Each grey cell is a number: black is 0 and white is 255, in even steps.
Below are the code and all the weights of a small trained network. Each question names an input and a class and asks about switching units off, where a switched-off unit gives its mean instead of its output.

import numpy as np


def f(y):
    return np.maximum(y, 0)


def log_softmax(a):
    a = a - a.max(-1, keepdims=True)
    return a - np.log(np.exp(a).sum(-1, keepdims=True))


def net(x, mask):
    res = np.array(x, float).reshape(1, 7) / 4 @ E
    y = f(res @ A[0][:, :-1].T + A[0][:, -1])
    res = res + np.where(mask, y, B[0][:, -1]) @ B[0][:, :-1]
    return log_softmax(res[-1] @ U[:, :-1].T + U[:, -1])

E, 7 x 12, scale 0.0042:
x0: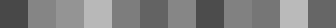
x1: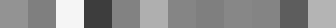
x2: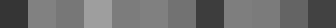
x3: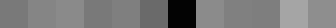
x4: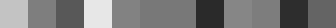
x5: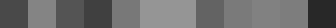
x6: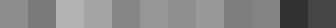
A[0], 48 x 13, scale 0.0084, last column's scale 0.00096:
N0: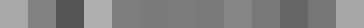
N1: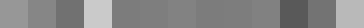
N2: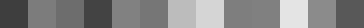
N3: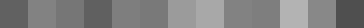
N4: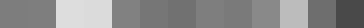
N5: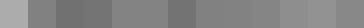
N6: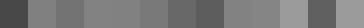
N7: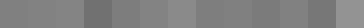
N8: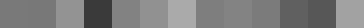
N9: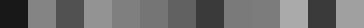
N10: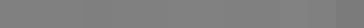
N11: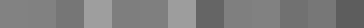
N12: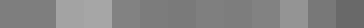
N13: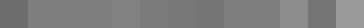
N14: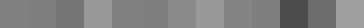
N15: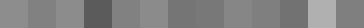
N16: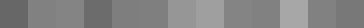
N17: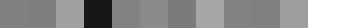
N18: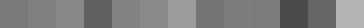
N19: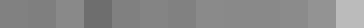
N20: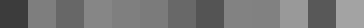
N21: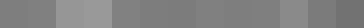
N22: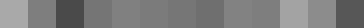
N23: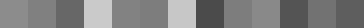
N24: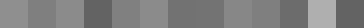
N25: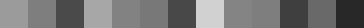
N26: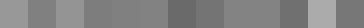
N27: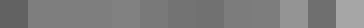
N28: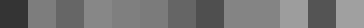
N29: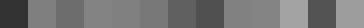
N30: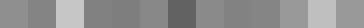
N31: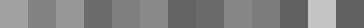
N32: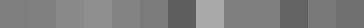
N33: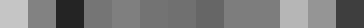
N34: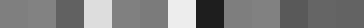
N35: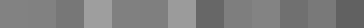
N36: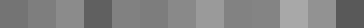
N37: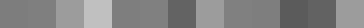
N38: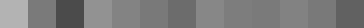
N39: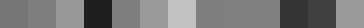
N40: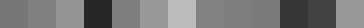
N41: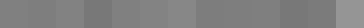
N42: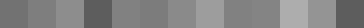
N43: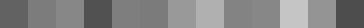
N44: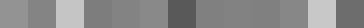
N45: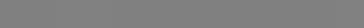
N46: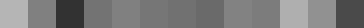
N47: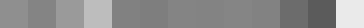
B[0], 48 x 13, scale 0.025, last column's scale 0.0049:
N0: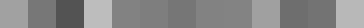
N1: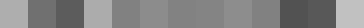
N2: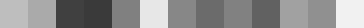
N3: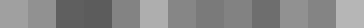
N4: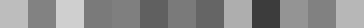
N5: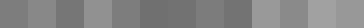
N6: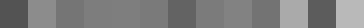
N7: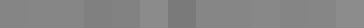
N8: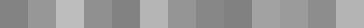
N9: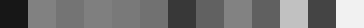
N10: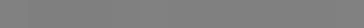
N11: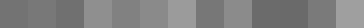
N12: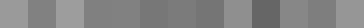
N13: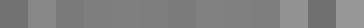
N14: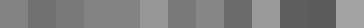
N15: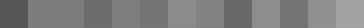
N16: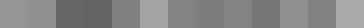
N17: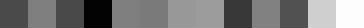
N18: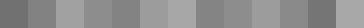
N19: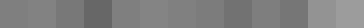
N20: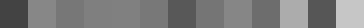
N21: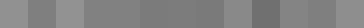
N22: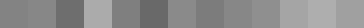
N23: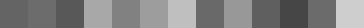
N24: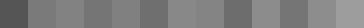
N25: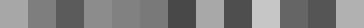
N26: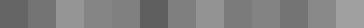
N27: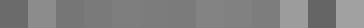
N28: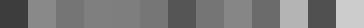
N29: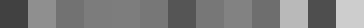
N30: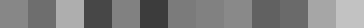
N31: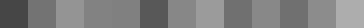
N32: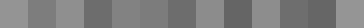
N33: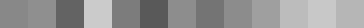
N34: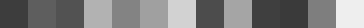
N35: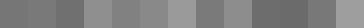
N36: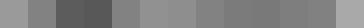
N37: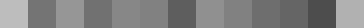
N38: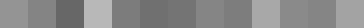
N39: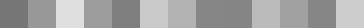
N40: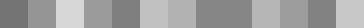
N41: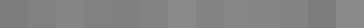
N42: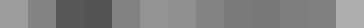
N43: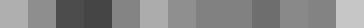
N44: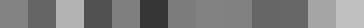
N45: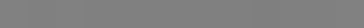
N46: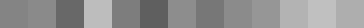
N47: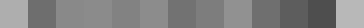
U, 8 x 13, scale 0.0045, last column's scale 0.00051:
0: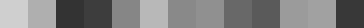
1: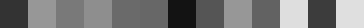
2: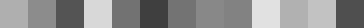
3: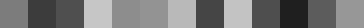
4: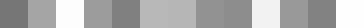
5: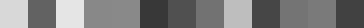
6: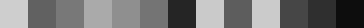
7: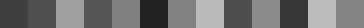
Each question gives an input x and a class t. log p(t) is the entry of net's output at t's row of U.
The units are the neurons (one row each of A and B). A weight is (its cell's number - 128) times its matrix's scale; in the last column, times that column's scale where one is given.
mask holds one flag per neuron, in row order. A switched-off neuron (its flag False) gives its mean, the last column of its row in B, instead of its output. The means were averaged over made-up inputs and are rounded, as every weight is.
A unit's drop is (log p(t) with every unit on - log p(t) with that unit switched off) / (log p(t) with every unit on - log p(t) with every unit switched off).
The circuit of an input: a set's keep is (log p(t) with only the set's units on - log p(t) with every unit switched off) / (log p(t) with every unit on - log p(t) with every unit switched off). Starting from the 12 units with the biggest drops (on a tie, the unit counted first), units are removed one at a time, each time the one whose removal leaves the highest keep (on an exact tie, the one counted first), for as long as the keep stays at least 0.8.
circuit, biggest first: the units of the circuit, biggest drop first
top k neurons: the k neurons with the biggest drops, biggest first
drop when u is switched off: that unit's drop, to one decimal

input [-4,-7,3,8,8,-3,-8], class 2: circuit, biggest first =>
(N33)
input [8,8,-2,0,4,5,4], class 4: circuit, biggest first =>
(N39, N40)
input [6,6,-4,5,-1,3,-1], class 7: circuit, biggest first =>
(N44, N17)
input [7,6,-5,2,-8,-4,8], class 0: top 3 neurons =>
(N2, N43, N42)
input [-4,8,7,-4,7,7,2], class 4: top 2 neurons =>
(N39, N40)
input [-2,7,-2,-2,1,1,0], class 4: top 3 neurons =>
(N39, N40, N8)
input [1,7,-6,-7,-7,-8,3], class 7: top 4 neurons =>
(N44, N17, N30, N31)
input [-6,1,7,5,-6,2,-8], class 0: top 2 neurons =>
(N17, N2)
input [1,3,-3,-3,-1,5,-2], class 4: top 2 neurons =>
(N39, N40)
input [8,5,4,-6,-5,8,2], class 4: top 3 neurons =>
(N39, N40, N8)
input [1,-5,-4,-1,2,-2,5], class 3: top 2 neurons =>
(N34, N23)
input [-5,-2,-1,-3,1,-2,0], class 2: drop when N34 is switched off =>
0.2
